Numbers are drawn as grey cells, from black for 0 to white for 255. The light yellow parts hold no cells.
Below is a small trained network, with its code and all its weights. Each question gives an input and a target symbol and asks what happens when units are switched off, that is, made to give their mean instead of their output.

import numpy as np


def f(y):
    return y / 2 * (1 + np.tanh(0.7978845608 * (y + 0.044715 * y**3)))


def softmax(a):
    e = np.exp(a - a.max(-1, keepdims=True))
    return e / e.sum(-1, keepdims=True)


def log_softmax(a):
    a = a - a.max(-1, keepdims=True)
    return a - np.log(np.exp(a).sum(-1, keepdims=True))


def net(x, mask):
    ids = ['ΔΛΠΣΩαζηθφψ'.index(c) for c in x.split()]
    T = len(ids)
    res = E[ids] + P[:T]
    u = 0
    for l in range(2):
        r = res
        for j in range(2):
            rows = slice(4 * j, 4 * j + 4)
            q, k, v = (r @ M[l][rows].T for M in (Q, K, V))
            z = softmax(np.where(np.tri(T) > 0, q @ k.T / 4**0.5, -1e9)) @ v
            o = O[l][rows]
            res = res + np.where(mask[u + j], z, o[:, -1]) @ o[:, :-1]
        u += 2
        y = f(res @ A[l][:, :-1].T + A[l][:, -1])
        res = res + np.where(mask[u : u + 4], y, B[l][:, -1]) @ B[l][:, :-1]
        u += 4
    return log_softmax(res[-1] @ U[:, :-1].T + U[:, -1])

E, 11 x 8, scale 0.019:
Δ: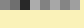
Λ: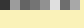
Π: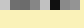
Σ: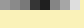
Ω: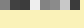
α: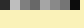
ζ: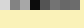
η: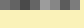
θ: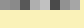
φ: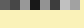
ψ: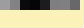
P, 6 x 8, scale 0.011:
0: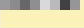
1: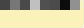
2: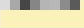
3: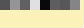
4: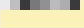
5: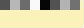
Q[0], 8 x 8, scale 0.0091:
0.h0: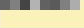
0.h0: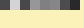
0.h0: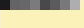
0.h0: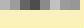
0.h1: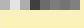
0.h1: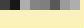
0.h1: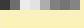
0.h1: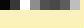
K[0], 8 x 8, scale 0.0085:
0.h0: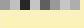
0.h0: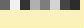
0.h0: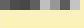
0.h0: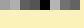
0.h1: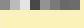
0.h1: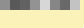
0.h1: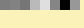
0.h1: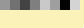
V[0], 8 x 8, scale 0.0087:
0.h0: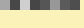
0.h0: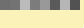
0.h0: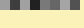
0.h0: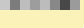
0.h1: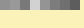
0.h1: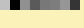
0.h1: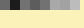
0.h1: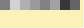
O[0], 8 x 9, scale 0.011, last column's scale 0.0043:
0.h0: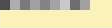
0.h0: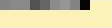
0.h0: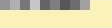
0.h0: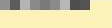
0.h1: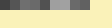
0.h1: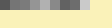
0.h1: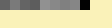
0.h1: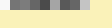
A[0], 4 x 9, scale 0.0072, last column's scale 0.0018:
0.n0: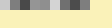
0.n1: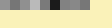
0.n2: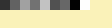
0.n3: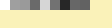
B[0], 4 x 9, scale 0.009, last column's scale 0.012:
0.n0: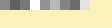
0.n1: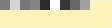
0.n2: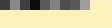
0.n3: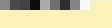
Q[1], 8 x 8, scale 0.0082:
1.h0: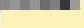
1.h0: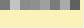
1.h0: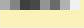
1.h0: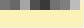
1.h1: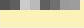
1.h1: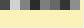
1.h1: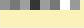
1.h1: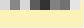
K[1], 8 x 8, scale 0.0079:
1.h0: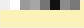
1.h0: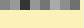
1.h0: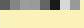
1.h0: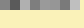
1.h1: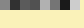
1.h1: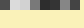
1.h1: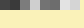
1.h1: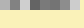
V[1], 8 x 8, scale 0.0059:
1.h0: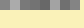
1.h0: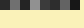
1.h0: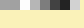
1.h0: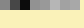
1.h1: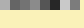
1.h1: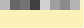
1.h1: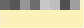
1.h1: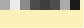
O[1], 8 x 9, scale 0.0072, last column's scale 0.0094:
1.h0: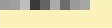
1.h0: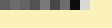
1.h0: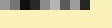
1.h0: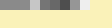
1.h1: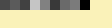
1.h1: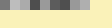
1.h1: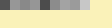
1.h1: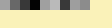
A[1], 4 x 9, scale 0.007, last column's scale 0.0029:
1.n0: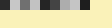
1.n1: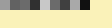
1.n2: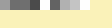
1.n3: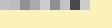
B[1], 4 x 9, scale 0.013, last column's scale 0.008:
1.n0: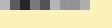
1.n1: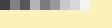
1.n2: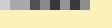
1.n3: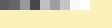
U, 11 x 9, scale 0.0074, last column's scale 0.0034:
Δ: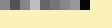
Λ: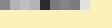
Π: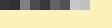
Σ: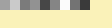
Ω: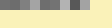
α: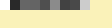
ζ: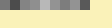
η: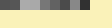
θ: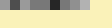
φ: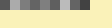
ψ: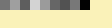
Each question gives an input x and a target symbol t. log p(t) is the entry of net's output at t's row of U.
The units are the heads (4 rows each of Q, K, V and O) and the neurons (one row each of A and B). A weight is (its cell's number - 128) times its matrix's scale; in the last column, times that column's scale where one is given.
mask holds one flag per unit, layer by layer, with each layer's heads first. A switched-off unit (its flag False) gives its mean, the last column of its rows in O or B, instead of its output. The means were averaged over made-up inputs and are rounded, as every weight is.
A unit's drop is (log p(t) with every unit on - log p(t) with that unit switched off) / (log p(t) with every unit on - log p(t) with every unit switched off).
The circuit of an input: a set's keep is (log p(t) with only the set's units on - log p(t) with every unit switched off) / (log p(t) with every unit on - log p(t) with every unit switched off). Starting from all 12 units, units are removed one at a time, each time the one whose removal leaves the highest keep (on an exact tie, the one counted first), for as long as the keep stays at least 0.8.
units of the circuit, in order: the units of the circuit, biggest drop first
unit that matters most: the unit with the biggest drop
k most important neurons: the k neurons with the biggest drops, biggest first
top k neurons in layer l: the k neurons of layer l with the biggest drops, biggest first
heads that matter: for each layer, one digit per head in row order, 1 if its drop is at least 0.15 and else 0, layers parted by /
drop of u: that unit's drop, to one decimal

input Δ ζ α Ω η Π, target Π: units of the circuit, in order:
(0.h0)
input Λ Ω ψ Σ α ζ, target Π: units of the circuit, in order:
(1.n1 1.h1 0.n0)
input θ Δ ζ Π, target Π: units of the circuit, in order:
(0.h0 1.n1)
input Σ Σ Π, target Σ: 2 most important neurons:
(1.n1 1.n2)
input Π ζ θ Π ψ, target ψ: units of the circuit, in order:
(0.h0 0.h1)
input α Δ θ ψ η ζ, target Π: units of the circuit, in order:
(1.n1 0.n0 1.h1)
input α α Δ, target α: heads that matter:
11 / 00
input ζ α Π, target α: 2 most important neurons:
(0.n3 1.n1)
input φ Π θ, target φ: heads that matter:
01 / 00
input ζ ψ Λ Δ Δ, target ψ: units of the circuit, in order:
(0.h0 1.n3 0.h1)
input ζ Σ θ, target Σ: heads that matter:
01 / 10
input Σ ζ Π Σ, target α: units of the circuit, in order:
(1.n3 1.n1)
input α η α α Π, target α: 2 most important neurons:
(1.n2 1.n3)
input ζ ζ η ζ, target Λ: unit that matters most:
0.h0
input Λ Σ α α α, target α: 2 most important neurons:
(1.n1 0.n3)
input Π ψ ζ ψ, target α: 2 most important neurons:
(0.n3 1.n0)
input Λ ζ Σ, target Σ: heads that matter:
00 / 10
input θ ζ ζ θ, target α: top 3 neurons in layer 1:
(1.n0 1.n1 1.n3)
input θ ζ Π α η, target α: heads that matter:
01 / 00
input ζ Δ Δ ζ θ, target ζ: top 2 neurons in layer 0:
(0.n0 0.n2)
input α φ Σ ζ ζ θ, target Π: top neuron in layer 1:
(1.n1)
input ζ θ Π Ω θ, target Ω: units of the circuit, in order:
(0.h1 1.h1)
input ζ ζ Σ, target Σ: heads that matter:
01 / 10
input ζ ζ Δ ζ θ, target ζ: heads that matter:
11 / 00
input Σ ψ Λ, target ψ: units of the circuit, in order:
(0.h0 1.n3)
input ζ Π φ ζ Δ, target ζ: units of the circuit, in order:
(1.n3 0.n0 0.h1)
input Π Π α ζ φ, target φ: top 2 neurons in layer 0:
(0.n2 0.n0)
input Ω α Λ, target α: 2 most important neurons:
(1.n1 0.n3)
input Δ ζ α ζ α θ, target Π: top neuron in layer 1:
(1.n2)
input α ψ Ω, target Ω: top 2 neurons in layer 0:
(0.n2 0.n1)
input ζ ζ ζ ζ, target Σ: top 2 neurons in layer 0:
(0.n3 0.n0)
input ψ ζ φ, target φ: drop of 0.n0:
0.2
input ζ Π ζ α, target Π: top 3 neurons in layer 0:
(0.n0 0.n2 0.n1)
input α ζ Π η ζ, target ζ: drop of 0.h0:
0.3
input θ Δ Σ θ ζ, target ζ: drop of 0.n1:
0.0
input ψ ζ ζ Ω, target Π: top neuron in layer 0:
(0.n2)
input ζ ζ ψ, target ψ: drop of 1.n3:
0.1
